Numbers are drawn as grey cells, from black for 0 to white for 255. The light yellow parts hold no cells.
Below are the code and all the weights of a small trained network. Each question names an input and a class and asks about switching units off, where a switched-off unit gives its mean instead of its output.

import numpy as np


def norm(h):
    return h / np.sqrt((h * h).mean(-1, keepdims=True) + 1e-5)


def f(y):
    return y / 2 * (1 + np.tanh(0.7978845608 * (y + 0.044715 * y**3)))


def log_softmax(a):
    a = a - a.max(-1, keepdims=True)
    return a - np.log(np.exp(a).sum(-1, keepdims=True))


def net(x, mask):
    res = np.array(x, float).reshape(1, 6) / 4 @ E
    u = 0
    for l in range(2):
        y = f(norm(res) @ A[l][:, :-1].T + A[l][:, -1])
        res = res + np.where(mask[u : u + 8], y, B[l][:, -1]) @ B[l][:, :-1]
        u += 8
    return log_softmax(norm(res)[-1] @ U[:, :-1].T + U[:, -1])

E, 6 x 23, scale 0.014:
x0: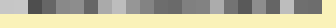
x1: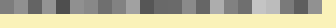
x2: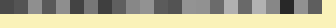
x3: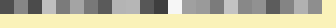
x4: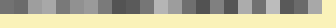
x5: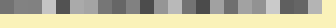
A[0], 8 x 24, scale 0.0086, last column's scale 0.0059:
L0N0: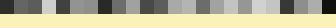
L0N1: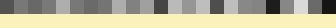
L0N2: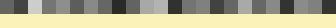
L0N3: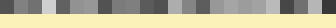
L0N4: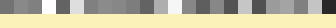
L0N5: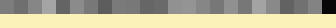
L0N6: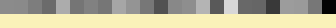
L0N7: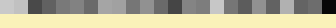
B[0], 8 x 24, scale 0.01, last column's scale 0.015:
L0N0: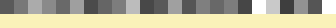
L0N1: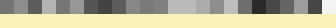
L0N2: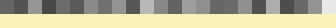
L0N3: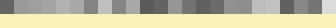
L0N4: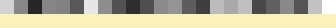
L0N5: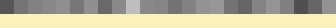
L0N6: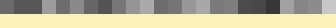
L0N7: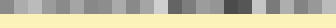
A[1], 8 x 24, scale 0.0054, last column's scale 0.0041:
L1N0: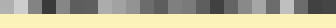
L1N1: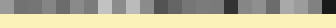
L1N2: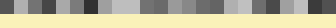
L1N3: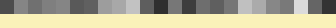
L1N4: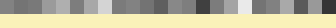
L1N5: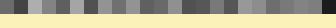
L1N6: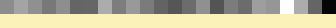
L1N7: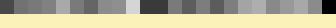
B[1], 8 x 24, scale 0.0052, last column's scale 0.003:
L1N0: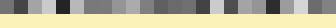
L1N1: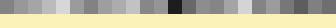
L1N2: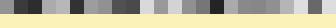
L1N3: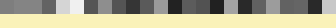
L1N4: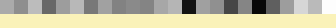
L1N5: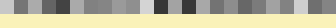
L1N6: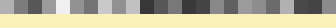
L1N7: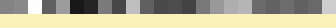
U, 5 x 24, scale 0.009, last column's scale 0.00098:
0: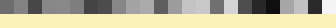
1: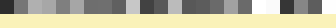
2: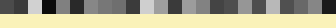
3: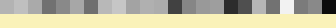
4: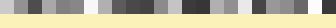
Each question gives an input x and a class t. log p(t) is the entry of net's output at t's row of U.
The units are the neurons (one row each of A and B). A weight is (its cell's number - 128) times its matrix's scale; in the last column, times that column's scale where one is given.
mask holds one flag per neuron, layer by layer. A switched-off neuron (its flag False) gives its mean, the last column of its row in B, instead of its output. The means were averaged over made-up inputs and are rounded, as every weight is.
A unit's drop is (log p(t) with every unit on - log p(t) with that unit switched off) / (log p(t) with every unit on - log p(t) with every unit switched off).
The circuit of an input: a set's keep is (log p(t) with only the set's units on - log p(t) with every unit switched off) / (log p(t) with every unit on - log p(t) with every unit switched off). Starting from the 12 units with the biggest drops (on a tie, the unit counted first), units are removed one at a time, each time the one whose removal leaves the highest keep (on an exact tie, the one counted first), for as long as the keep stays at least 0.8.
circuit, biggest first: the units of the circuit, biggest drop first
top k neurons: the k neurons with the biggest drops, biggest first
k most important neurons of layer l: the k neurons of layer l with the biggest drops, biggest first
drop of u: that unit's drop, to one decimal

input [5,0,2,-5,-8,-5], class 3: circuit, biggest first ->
[L0N7]
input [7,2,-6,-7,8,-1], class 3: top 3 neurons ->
[L0N7 L0N4 L0N1]
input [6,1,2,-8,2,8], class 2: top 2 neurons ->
[L0N4 L0N0]
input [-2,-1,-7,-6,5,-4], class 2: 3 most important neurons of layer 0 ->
[L0N2 L0N4 L0N3]
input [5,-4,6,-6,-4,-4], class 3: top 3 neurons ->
[L0N7 L0N1 L0N4]
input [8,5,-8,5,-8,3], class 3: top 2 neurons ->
[L0N7 L0N1]
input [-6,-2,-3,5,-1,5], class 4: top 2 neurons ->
[L0N4 L1N4]
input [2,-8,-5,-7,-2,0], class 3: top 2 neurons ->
[L0N4 L0N7]
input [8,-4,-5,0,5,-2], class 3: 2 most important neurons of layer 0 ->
[L0N7 L0N1]
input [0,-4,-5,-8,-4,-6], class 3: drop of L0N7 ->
0.1
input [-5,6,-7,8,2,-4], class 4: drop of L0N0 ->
-0.1
